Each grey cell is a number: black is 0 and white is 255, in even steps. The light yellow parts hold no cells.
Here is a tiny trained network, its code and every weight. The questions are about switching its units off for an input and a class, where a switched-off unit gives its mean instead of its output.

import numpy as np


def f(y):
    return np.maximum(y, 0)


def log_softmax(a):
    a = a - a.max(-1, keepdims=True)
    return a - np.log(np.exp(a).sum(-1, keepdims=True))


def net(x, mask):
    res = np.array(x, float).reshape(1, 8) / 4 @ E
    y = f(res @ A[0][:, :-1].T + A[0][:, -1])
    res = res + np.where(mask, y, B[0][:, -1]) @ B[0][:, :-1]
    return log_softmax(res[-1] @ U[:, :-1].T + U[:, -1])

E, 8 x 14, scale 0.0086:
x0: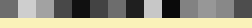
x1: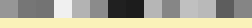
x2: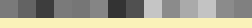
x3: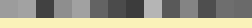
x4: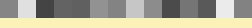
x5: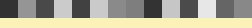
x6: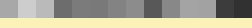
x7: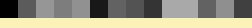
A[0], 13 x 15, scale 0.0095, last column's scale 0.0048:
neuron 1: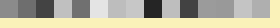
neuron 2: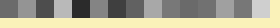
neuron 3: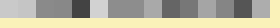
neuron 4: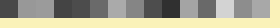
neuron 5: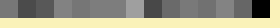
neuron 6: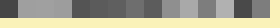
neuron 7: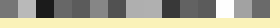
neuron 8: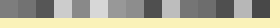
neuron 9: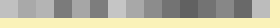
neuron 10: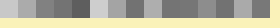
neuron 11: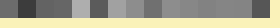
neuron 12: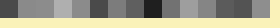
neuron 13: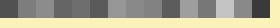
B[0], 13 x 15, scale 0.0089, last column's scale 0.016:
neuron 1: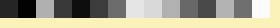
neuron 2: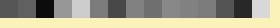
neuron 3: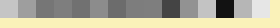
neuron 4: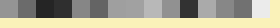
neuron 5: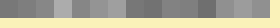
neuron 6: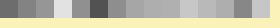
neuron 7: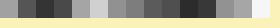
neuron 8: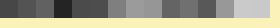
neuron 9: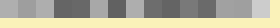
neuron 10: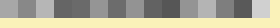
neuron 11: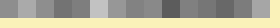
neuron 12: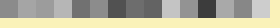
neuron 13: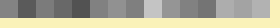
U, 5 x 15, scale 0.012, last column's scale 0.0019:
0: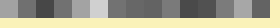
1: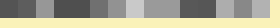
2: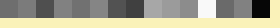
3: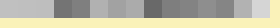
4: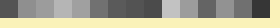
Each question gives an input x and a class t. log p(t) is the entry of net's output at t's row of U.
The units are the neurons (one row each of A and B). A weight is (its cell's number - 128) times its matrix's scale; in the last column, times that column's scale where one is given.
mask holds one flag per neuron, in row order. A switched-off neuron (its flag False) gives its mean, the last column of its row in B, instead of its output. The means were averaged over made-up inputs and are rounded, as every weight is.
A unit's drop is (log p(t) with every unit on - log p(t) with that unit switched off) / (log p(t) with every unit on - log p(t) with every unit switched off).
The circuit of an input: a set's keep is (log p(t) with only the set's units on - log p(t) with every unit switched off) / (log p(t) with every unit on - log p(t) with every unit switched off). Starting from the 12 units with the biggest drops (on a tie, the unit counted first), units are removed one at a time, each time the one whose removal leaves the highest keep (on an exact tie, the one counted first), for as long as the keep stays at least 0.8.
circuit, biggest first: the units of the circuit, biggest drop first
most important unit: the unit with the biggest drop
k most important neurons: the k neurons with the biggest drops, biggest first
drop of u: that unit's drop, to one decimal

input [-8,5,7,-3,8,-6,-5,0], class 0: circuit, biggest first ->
(neuron 7)
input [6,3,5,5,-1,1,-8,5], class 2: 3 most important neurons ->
(neuron 6; neuron 9; neuron 2)
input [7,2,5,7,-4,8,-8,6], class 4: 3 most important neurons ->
(neuron 12; neuron 4; neuron 3)
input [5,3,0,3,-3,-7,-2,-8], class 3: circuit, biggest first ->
(neuron 10; neuron 3)
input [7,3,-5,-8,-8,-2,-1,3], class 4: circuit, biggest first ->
(neuron 1; neuron 12)
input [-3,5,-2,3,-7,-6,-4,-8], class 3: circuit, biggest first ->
(neuron 1; neuron 7; neuron 2)
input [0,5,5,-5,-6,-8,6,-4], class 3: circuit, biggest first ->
(neuron 2; neuron 1)
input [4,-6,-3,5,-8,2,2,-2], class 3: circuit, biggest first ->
(neuron 1; neuron 2)
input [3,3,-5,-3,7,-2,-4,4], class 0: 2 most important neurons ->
(neuron 1; neuron 7)
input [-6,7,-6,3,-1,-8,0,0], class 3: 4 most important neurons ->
(neuron 1; neuron 7; neuron 2; neuron 4)
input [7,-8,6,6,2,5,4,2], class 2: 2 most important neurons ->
(neuron 6; neuron 9)
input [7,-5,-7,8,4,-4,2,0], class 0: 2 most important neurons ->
(neuron 1; neuron 7)
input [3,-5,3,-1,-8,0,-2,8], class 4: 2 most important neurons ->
(neuron 1; neuron 12)
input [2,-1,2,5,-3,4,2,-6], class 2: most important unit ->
neuron 7
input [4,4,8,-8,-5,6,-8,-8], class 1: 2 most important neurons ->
(neuron 1; neuron 8)
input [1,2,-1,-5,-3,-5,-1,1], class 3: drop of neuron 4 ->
0.1
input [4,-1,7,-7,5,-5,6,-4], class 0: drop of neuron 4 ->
0.2
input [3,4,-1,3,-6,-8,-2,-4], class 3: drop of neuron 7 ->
0.3
